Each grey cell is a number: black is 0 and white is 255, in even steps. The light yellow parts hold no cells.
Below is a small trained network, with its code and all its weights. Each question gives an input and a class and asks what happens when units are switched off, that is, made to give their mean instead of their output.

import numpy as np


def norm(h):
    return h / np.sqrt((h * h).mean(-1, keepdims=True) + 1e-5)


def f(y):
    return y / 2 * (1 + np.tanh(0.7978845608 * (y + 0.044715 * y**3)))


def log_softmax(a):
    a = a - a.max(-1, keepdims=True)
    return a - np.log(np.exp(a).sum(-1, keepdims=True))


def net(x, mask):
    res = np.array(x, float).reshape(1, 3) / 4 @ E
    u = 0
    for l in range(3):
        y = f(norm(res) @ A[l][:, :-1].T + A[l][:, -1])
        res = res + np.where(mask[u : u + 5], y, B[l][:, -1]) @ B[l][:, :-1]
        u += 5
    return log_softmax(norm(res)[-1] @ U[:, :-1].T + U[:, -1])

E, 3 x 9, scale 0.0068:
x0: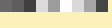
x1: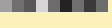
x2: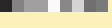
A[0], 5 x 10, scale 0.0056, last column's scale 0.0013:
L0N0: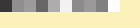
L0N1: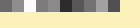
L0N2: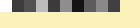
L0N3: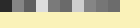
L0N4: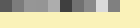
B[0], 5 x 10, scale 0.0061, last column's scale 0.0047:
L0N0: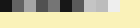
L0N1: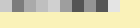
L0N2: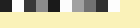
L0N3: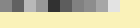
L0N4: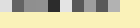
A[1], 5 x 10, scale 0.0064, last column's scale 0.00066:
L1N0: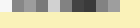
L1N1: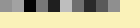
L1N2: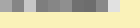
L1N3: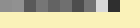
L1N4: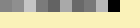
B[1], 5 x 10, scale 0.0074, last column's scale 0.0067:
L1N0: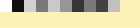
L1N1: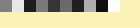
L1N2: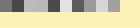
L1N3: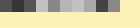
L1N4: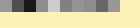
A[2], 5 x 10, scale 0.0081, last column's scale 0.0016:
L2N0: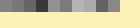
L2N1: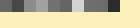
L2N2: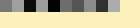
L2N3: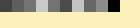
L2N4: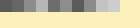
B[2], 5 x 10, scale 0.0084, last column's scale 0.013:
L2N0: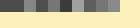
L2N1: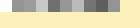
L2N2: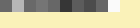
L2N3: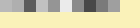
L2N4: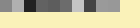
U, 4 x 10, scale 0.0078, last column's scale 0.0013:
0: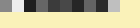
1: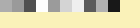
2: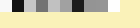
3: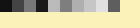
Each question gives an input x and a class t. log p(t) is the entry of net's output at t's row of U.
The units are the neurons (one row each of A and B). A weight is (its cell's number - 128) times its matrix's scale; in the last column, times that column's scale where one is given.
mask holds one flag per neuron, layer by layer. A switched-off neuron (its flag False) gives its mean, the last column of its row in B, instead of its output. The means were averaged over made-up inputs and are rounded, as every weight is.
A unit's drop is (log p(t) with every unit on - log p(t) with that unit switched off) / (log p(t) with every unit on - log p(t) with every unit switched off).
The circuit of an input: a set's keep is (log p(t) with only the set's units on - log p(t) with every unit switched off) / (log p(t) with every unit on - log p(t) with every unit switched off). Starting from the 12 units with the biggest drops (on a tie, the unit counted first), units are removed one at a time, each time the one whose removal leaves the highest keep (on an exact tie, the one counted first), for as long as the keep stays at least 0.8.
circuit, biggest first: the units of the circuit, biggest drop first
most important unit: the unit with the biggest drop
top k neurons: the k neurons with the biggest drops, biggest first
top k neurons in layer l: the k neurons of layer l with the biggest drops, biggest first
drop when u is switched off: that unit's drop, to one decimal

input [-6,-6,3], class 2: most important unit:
L0N1
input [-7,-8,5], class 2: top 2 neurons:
(L0N1; L0N2)
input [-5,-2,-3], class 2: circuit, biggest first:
(L0N1; L2N2; L1N1)
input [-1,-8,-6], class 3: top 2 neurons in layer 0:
(L0N2; L0N4)
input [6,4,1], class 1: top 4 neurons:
(L0N2; L1N1; L0N3; L0N4)
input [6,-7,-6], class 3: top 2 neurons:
(L0N0; L1N1)
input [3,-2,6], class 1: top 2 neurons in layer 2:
(L2N3; L2N1)
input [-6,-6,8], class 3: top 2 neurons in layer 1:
(L1N0; L1N1)
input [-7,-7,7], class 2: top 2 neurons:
(L0N1; L0N2)
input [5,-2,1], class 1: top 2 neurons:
(L1N1; L2N3)
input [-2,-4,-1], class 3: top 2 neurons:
(L1N1; L0N0)
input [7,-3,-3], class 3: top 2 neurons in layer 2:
(L2N2; L2N0)
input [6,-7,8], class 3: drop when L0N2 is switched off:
0.0
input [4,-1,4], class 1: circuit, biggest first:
(L1N1)
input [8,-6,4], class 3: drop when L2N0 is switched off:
0.1
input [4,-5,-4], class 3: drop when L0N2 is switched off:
0.2
